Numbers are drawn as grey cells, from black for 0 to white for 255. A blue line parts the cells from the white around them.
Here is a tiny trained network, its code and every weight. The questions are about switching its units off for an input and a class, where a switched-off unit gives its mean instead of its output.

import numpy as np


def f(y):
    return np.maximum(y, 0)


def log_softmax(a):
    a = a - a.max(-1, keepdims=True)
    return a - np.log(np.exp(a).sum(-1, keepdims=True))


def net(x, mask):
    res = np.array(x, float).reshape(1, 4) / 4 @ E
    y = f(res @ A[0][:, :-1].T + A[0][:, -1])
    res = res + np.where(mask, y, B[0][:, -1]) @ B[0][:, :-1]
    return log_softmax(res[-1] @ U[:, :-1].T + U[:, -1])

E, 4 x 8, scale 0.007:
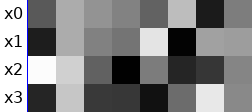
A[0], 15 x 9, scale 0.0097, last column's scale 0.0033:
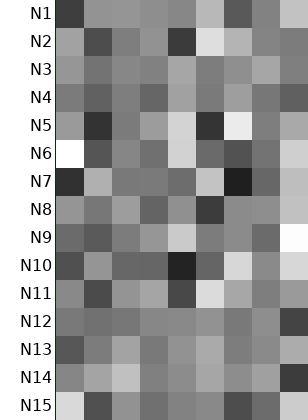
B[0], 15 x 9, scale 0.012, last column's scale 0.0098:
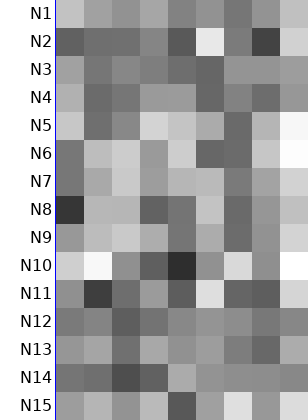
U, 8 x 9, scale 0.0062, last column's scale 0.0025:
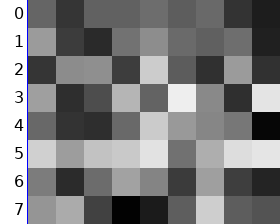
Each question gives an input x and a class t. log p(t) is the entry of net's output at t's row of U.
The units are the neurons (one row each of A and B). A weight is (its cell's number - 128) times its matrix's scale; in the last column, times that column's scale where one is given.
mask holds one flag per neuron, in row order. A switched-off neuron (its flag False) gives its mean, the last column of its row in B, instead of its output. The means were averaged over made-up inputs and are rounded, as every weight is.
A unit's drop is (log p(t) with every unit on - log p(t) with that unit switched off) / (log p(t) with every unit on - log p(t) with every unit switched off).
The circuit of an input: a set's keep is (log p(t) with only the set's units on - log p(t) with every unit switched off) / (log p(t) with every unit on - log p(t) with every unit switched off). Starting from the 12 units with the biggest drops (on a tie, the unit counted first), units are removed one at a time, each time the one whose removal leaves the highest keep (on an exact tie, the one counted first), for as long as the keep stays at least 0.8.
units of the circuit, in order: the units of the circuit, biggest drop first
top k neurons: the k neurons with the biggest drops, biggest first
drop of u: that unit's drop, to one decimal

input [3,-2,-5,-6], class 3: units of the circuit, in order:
[N11]
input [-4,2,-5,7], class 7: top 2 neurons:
[N10 N6]
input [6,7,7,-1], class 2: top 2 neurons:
[N5 N10]
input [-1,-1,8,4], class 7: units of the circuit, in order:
[N5 N7]
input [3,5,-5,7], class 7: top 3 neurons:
[N10 N6 N5]
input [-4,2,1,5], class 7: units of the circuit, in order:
[N6 N10]
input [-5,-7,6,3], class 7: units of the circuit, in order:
[N5 N7]
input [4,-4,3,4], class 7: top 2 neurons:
[N5 N6]
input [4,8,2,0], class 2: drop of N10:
0.2
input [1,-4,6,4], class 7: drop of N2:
0.0
